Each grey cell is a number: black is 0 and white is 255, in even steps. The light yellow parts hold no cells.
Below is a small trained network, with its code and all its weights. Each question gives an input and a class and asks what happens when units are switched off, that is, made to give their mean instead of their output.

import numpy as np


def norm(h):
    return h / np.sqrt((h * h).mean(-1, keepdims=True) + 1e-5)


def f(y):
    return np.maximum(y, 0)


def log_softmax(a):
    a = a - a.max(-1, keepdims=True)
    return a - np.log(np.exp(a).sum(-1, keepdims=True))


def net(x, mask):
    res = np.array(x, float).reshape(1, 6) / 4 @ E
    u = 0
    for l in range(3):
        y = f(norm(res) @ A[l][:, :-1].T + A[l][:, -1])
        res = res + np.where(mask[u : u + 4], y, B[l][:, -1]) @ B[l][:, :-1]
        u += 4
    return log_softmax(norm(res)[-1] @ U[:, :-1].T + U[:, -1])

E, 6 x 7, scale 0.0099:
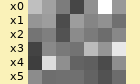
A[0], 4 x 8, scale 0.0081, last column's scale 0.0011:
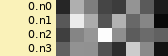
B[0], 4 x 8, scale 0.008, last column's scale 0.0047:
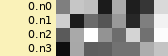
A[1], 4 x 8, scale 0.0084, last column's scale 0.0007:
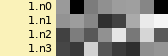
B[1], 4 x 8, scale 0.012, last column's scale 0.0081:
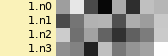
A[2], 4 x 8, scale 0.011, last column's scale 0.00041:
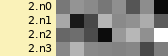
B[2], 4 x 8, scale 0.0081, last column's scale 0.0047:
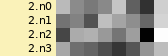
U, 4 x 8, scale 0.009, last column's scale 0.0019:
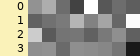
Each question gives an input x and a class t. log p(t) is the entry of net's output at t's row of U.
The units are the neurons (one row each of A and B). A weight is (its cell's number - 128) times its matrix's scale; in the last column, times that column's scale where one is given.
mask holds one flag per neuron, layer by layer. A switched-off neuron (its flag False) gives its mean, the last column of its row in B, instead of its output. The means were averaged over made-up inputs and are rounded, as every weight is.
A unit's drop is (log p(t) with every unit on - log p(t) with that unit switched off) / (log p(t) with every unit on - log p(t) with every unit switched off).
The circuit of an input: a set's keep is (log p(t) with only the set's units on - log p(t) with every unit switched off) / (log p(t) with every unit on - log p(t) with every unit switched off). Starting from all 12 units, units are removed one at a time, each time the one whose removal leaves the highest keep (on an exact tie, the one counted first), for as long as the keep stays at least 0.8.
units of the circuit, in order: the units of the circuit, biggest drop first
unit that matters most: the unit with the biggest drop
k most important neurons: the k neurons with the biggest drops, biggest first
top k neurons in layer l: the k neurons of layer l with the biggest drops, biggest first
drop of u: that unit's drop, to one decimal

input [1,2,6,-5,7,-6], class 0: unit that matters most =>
0.n0
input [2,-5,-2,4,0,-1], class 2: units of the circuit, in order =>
1.n2; 0.n2
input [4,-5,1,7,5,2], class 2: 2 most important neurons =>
1.n2; 1.n1
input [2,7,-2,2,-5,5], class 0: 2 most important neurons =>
1.n0; 1.n3
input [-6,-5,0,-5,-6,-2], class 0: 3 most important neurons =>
1.n0; 1.n1; 1.n2
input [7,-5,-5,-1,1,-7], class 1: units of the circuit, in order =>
1.n1; 1.n0
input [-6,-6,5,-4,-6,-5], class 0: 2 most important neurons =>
1.n0; 1.n1
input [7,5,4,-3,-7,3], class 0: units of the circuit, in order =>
1.n0; 1.n3
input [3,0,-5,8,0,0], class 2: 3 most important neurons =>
1.n2; 0.n2; 0.n1
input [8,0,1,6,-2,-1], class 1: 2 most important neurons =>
1.n1; 2.n2
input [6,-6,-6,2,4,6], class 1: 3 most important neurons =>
1.n1; 1.n0; 2.n2
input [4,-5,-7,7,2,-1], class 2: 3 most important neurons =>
1.n2; 0.n1; 0.n2
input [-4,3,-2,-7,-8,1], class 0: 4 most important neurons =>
1.n0; 1.n1; 1.n2; 1.n3
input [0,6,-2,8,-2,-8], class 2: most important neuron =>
1.n2
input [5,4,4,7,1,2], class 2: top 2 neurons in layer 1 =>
1.n2; 1.n3
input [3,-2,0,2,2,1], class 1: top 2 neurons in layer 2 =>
2.n2; 2.n3
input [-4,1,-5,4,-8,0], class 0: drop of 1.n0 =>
0.9
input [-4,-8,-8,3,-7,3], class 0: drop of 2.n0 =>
0.0
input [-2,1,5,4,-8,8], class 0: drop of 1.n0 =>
0.8
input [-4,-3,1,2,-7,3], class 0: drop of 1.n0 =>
0.9
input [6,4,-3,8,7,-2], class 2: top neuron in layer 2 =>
2.n1
